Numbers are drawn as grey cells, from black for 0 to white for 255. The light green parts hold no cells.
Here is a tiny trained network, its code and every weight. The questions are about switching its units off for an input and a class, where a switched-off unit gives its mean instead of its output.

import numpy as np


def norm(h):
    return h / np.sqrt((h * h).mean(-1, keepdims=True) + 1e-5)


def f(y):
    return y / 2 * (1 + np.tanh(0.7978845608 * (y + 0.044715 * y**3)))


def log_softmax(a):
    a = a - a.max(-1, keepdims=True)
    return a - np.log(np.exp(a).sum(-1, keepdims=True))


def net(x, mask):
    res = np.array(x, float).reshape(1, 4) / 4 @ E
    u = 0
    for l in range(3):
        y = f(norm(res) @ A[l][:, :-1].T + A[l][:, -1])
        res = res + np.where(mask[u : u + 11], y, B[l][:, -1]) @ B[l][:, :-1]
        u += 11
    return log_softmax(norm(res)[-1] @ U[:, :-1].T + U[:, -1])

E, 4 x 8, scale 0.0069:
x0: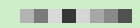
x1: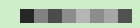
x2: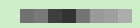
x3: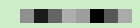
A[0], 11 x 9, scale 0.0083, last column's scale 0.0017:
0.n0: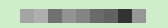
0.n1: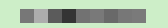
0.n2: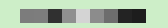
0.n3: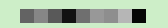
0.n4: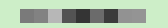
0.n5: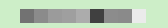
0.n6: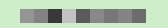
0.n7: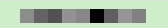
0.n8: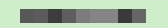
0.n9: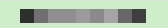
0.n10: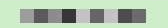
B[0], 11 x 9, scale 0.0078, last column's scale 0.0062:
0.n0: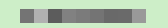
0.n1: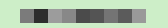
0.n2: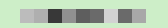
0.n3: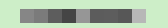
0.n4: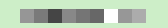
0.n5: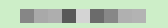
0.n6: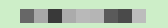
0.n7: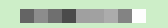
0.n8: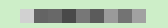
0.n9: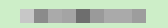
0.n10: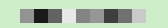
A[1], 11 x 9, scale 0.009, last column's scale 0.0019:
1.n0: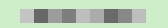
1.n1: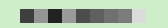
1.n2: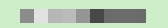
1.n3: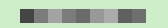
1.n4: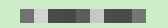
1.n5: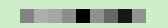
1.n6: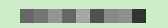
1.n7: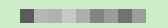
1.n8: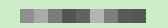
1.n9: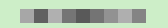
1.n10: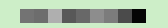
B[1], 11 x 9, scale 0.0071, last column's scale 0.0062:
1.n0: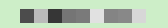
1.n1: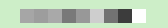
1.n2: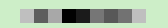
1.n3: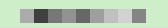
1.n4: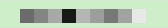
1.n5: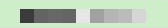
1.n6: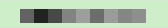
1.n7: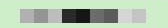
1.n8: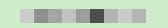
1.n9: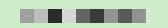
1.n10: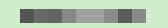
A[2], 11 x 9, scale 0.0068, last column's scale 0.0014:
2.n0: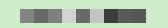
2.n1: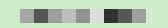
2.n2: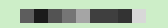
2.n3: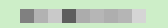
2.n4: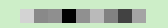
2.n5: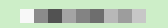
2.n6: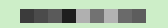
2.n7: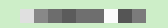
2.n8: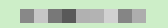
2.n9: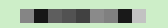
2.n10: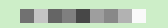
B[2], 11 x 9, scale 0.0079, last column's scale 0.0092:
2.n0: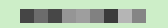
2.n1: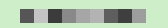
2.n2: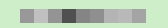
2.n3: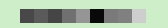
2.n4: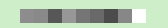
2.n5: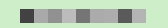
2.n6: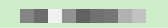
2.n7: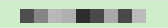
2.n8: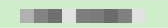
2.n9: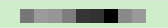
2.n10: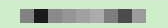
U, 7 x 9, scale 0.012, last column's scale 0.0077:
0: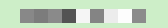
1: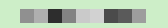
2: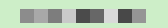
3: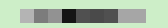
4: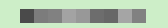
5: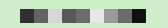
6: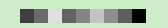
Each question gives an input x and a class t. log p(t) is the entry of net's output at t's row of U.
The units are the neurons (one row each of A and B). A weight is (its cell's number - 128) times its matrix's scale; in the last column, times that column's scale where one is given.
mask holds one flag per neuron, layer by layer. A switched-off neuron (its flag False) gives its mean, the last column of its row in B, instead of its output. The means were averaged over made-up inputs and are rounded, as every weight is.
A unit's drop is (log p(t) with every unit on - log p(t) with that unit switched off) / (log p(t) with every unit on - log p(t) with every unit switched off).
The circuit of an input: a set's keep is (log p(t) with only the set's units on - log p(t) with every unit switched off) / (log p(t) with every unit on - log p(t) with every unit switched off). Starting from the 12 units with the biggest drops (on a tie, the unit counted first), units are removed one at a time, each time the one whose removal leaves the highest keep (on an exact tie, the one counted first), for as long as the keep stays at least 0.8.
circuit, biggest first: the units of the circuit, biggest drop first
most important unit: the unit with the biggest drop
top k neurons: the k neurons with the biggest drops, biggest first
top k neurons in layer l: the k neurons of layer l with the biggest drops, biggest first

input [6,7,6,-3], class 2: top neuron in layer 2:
(2.n7)
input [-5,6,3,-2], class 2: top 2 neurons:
(0.n8 0.n10)
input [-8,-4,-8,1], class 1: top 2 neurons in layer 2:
(2.n6 2.n1)
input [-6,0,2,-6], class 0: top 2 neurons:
(1.n5 1.n4)
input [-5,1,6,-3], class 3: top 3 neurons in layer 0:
(0.n3 0.n8 0.n1)
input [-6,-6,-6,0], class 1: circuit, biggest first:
(0.n6 2.n1)
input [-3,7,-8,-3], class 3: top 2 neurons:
(1.n2 1.n7)
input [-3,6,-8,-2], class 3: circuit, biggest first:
(1.n2 1.n7)
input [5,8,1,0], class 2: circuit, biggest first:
(0.n2 2.n7)
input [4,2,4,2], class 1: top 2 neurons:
(0.n10 2.n1)
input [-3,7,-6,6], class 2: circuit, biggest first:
(0.n2 1.n5)
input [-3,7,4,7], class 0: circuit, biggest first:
(2.n2 2.n4)
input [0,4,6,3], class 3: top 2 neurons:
(0.n3 2.n9)
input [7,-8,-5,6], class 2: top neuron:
(1.n9)
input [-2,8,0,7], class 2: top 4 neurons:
(0.n2 1.n4 1.n5 0.n9)
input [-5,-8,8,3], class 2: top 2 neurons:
(0.n4 1.n2)
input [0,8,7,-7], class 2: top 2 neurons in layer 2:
(2.n7 2.n8)
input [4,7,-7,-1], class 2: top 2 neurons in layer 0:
(0.n2 0.n9)
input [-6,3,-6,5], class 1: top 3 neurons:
(0.n6 1.n1 1.n5)
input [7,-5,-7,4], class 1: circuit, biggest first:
(1.n0)
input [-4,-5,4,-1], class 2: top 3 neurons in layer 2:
(2.n7 2.n8 2.n0)
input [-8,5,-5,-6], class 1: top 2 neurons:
(1.n1 0.n6)
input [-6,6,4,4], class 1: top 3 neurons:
(0.n6 1.n1 0.n4)
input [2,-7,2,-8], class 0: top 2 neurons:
(1.n5 1.n4)
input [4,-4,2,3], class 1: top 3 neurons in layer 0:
(0.n10 0.n2 0.n8)
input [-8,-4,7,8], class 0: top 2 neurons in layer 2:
(2.n4 2.n2)
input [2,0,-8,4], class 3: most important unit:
1.n2
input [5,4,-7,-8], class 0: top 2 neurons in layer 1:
(1.n5 1.n8)
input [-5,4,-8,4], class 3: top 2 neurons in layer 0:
(0.n5 0.n10)
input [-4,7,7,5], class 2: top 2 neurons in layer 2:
(2.n7 2.n3)
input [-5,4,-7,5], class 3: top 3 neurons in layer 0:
(0.n5 0.n10 0.n4)
